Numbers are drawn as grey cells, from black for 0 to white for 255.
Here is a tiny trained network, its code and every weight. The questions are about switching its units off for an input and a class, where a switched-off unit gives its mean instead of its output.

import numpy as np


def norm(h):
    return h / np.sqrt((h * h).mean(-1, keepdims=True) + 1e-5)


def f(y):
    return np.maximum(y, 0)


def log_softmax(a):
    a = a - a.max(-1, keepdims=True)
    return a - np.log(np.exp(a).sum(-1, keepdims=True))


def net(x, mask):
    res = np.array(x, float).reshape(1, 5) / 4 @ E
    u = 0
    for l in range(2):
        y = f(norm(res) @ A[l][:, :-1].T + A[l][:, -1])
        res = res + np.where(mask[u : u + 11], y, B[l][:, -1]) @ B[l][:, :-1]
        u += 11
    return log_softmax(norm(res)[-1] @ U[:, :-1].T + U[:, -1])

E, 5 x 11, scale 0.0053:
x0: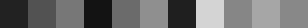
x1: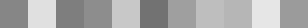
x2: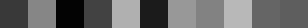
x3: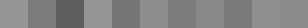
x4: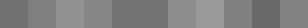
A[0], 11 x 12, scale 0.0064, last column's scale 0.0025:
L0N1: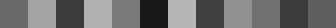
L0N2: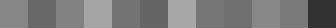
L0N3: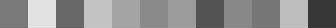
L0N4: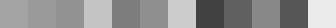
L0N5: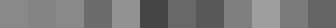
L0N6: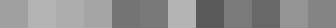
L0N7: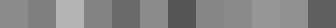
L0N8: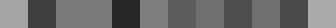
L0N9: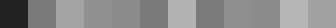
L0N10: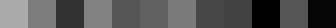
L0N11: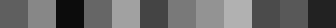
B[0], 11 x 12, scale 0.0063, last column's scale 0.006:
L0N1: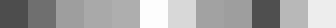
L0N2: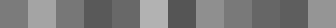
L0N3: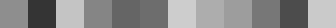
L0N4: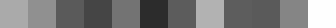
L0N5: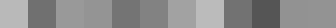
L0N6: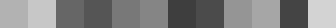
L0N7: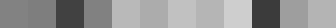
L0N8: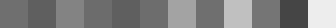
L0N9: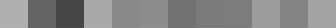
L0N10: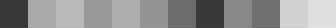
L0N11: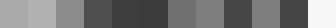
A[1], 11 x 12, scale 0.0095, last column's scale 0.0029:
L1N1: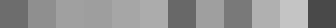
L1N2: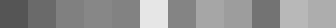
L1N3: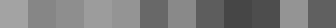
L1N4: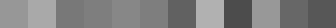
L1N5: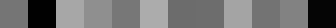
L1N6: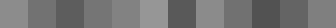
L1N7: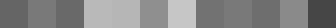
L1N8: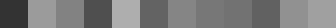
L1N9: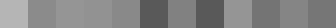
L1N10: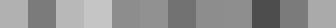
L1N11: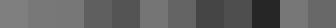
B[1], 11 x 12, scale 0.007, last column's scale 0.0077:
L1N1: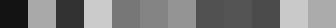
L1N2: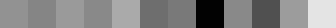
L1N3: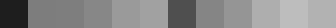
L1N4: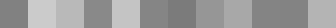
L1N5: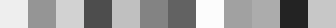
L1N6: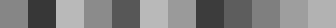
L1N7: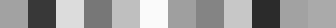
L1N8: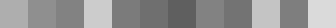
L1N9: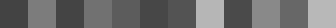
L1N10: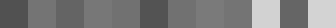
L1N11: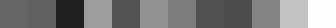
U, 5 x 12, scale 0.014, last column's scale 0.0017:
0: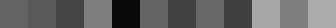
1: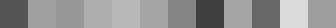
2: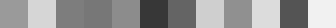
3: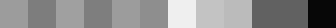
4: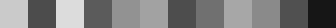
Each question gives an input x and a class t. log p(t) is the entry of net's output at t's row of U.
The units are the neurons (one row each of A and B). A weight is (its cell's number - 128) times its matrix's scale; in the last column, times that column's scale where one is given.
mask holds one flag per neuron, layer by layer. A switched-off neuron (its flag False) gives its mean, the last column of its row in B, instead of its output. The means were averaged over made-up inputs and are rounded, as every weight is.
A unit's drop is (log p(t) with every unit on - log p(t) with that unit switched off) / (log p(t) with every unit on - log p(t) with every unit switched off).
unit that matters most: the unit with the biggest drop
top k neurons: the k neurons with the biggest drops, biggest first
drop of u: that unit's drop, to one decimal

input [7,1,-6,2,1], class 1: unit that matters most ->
L1N1
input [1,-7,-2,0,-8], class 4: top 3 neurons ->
L1N5; L0N11; L0N8
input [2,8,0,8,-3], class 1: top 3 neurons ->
L0N11; L0N4; L1N1
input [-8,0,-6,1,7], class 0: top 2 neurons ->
L1N5; L1N9
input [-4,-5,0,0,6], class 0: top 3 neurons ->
L0N4; L0N6; L1N11
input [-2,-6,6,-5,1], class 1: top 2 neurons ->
L0N1; L0N10
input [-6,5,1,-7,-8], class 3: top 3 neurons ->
L0N1; L0N11; L0N3
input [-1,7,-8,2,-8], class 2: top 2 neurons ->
L0N1; L0N10
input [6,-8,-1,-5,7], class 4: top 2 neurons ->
L1N5; L0N11
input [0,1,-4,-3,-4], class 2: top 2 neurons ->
L0N1; L1N11
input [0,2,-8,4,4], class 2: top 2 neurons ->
L0N1; L0N10
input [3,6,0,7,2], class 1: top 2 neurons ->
L0N11; L0N4
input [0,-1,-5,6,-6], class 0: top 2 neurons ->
L0N1; L0N4
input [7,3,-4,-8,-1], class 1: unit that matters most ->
L1N1
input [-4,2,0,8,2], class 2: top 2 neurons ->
L0N4; L0N6
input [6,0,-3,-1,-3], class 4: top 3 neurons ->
L1N5; L0N10; L0N1
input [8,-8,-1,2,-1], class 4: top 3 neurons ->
L1N5; L0N11; L0N4
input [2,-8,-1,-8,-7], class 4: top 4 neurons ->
L1N5; L0N11; L0N4; L0N8
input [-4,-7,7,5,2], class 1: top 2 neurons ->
L0N1; L0N10
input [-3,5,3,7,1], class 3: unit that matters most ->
L0N1
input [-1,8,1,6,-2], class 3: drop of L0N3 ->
0.3
